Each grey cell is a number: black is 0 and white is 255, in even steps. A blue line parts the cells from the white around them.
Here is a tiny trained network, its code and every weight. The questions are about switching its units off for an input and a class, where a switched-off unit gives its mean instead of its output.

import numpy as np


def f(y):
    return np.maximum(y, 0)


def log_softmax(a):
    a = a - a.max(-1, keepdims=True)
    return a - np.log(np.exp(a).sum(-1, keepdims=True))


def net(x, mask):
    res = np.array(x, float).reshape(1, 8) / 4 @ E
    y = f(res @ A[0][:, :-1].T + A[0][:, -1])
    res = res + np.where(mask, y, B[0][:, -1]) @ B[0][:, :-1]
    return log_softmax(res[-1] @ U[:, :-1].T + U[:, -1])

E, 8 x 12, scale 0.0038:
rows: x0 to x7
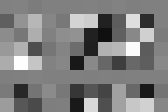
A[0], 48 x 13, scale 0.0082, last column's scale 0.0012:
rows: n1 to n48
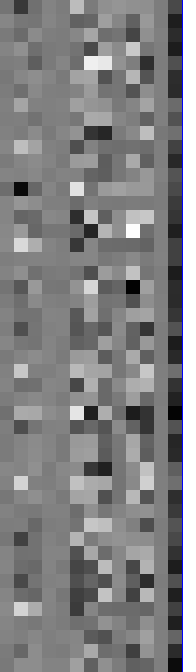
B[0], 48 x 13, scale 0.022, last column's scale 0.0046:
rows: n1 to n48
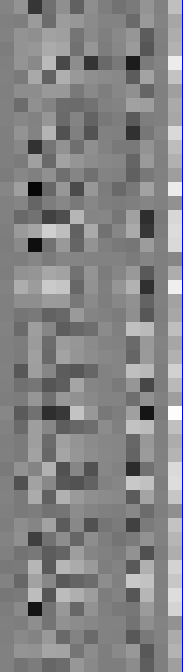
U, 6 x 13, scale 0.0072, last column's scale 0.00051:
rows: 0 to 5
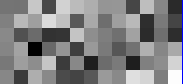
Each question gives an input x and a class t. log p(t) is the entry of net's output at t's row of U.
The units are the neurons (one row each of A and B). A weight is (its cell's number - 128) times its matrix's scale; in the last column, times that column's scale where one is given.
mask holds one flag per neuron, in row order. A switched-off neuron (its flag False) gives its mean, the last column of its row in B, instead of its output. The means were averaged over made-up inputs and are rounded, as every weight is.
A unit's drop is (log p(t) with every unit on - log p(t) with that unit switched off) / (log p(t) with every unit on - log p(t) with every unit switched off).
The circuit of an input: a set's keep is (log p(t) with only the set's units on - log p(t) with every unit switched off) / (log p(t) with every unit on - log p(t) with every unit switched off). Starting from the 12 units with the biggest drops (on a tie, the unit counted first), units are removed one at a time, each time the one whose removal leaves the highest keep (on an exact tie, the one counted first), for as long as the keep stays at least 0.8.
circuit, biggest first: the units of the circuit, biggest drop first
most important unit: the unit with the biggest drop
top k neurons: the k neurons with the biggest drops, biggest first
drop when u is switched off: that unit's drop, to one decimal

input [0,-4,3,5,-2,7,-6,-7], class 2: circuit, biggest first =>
(n30)
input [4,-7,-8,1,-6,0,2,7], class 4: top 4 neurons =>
(n5; n38; n30; n9)
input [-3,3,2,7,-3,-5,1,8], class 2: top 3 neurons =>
(n16; n21; n28)
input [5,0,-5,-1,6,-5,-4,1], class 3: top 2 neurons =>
(n18; n44)
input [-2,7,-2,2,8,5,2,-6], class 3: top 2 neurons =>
(n18; n44)
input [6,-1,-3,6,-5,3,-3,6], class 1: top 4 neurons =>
(n17; n30; n4; n20)
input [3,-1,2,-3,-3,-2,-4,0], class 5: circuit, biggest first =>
(n35; n27)
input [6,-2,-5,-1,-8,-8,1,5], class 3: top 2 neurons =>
(n14; n30)
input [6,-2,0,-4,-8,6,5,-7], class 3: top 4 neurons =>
(n14; n1; n39; n16)
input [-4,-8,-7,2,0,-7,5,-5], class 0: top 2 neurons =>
(n43; n41)
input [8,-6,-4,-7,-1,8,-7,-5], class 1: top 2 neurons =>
(n21; n47)
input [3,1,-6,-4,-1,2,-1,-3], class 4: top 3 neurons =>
(n5; n17; n38)
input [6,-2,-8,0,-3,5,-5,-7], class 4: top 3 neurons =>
(n5; n38; n16)
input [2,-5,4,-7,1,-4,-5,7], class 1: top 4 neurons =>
(n21; n30; n47; n3)
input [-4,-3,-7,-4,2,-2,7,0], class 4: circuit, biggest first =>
(n5)
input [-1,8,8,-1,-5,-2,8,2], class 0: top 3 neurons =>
(n36; n6; n5)
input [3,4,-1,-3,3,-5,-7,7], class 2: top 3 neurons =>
(n16; n28; n40)
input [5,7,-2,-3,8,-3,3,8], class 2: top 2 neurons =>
(n16; n28)
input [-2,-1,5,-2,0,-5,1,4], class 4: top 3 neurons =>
(n30; n34; n10)
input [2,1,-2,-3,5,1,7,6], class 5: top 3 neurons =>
(n42; n30; n31)
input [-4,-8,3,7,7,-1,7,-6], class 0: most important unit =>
n43
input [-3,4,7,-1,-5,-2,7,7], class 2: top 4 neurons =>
(n16; n28; n5; n40)
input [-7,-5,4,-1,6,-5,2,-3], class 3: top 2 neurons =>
(n18; n44)
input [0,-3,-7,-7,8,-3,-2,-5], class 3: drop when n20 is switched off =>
0.1
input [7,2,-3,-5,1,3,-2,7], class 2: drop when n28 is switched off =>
0.1
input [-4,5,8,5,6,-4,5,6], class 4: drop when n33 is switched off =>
0.0
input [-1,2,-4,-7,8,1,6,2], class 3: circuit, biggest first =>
(n18)
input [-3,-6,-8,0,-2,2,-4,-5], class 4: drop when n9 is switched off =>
0.1
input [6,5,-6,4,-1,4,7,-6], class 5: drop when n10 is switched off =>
0.2
